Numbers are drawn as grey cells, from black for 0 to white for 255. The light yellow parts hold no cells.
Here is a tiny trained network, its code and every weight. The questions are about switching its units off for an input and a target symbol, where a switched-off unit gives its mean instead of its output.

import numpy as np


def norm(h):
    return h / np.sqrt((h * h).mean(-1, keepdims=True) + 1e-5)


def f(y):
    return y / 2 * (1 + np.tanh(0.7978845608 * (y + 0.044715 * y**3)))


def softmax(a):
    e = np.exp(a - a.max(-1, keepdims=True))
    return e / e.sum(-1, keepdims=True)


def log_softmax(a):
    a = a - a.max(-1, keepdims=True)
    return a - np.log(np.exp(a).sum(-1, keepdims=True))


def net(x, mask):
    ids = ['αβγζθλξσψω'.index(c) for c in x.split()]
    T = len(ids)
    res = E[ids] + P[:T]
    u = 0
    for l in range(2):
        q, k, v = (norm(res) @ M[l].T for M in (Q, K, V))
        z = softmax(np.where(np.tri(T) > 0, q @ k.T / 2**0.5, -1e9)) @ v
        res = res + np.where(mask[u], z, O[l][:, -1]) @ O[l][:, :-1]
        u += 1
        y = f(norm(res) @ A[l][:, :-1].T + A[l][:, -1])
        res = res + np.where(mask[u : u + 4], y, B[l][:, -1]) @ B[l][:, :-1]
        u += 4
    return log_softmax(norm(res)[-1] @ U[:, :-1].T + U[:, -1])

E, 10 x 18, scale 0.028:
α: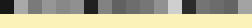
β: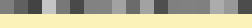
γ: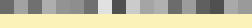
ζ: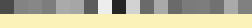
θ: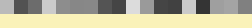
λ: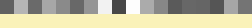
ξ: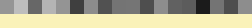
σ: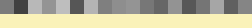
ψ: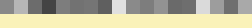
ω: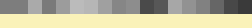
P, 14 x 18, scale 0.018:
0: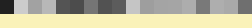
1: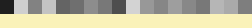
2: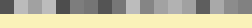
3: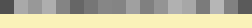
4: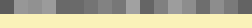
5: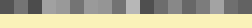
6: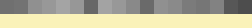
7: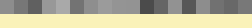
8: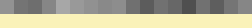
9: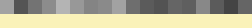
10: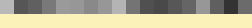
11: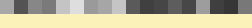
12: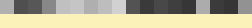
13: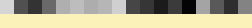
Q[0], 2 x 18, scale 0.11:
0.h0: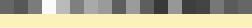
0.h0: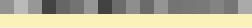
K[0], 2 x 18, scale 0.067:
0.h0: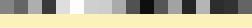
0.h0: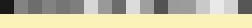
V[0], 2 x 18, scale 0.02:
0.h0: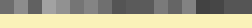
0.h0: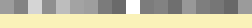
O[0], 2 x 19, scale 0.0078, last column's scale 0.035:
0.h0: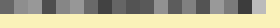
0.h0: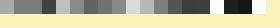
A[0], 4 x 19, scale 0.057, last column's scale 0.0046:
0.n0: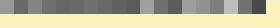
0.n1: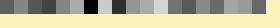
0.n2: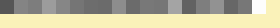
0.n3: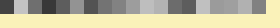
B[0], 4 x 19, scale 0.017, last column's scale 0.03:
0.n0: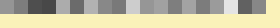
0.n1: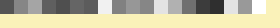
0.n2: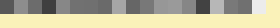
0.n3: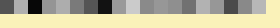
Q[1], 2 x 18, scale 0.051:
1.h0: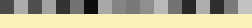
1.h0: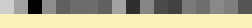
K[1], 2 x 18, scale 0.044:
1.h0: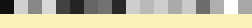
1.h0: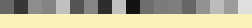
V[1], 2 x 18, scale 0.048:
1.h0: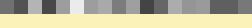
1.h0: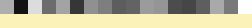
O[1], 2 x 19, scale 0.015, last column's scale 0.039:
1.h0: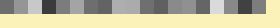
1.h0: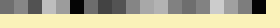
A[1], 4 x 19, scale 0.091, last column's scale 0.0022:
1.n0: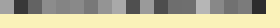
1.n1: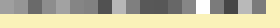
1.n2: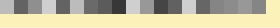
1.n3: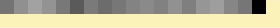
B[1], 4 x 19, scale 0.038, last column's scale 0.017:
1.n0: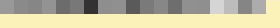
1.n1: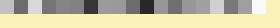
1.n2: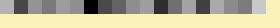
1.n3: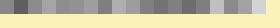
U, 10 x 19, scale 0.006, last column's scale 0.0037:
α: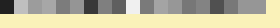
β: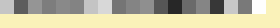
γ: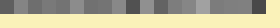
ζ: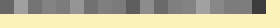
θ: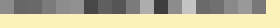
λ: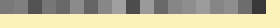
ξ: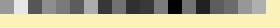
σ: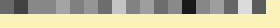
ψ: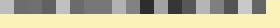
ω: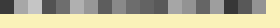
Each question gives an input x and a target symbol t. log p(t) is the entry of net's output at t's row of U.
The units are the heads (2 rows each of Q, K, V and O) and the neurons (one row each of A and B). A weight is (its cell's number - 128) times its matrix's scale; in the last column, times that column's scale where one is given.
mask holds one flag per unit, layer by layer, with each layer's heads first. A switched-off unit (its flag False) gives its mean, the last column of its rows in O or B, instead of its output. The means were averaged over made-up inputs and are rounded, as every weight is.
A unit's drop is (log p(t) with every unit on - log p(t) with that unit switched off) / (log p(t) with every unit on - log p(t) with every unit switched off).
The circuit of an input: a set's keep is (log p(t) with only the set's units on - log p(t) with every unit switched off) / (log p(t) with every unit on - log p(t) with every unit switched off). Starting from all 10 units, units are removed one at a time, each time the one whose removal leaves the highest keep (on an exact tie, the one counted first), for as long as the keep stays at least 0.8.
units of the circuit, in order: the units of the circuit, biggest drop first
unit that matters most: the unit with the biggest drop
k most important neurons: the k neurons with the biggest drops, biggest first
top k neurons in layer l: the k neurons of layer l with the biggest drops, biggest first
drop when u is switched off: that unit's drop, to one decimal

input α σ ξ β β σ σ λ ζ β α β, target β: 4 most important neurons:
[0.n0, 0.n3, 1.n1, 1.n2]
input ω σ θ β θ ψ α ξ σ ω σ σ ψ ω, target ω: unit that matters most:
0.n1
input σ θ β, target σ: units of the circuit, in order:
[1.h0, 0.n3, 1.n3, 0.n1]
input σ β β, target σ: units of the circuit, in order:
[1.h0, 0.n1, 0.n3, 1.n3]
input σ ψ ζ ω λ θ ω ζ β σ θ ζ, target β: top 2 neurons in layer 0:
[0.n3, 0.n2]
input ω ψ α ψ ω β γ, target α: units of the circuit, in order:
[0.n1, 1.h0]
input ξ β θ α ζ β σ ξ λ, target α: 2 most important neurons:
[0.n1, 0.n2]
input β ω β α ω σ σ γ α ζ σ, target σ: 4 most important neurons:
[0.n3, 0.n1, 1.n3, 1.n1]
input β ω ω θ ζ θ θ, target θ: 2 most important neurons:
[0.n1, 1.n2]
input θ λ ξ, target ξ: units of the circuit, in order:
[0.n3, 1.h0, 0.n1, 1.n1]
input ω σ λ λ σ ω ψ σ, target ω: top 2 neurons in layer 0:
[0.n2, 0.n3]
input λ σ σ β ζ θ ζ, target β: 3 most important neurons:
[0.n1, 0.n3, 0.n2]
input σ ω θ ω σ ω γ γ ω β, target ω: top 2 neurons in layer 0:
[0.n3, 0.n1]
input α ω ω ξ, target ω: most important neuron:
[0.n1]
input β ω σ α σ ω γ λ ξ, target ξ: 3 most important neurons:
[0.n3, 0.n1, 1.n1]
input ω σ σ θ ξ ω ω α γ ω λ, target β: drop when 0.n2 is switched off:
0.3
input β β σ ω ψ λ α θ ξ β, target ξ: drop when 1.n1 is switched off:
0.1
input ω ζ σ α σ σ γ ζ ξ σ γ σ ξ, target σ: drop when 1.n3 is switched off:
0.6
